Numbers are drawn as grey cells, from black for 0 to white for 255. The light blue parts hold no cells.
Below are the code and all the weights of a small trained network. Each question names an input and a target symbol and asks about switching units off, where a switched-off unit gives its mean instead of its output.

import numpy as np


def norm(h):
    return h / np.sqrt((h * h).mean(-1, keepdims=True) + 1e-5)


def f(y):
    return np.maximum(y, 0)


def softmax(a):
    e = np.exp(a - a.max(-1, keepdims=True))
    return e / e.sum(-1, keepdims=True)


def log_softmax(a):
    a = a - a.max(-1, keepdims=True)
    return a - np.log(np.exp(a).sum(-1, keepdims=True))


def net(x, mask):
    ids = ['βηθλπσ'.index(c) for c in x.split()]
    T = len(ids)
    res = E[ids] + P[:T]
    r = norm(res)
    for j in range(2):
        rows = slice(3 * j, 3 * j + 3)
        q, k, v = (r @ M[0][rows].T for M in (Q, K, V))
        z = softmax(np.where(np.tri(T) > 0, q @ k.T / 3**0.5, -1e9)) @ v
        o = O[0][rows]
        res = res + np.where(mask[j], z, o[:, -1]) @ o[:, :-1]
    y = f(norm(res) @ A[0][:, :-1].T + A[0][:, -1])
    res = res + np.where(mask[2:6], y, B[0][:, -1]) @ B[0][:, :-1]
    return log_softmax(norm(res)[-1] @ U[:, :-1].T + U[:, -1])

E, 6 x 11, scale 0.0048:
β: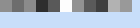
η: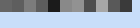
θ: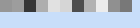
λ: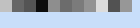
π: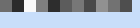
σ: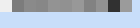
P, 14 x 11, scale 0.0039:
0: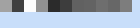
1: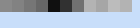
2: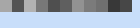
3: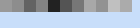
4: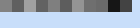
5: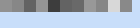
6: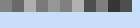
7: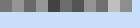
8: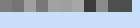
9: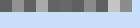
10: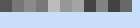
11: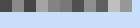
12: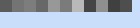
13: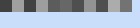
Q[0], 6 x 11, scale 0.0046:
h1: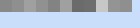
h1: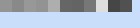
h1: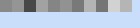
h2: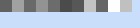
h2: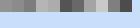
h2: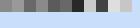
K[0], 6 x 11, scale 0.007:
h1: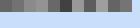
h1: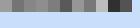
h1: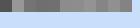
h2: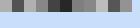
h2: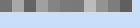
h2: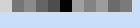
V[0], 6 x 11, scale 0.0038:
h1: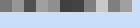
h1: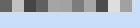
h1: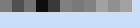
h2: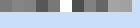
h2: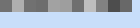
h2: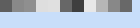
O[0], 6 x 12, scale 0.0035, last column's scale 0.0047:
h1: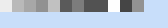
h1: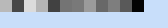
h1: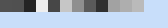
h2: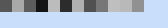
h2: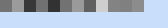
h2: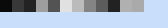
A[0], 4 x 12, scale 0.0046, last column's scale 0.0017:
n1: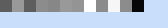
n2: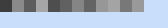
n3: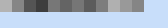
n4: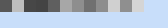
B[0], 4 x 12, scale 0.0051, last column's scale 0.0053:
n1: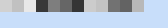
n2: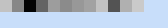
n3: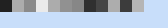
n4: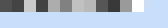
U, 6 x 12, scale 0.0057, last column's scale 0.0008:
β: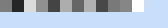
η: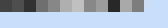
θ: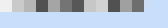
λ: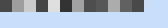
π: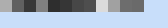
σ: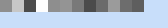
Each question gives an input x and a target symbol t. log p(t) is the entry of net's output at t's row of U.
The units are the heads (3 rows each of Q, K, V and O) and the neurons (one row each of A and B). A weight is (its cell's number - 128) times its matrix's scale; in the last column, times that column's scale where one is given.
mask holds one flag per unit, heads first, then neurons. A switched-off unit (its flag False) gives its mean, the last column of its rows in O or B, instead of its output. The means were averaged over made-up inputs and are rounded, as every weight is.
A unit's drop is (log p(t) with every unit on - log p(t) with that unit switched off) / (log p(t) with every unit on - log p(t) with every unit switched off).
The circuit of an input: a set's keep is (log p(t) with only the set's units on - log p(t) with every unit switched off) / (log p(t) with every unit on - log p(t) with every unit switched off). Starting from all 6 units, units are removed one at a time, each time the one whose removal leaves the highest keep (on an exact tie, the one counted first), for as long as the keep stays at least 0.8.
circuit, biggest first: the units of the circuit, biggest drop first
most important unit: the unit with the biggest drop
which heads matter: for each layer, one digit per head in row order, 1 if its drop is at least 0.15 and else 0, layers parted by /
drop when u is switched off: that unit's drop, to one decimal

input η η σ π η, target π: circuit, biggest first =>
[h2, n4]
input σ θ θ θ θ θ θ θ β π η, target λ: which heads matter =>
11
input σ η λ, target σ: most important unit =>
h2
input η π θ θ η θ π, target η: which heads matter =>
01
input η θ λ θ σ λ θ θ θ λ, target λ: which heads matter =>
00
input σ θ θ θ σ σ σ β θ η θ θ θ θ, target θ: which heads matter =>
00
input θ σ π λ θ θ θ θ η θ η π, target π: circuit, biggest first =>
[n4, h2, n2]
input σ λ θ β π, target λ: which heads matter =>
01
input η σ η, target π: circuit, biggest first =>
[h2, n4, h1]
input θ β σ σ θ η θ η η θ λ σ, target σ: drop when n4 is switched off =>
0.3
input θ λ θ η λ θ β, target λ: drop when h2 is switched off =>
0.9
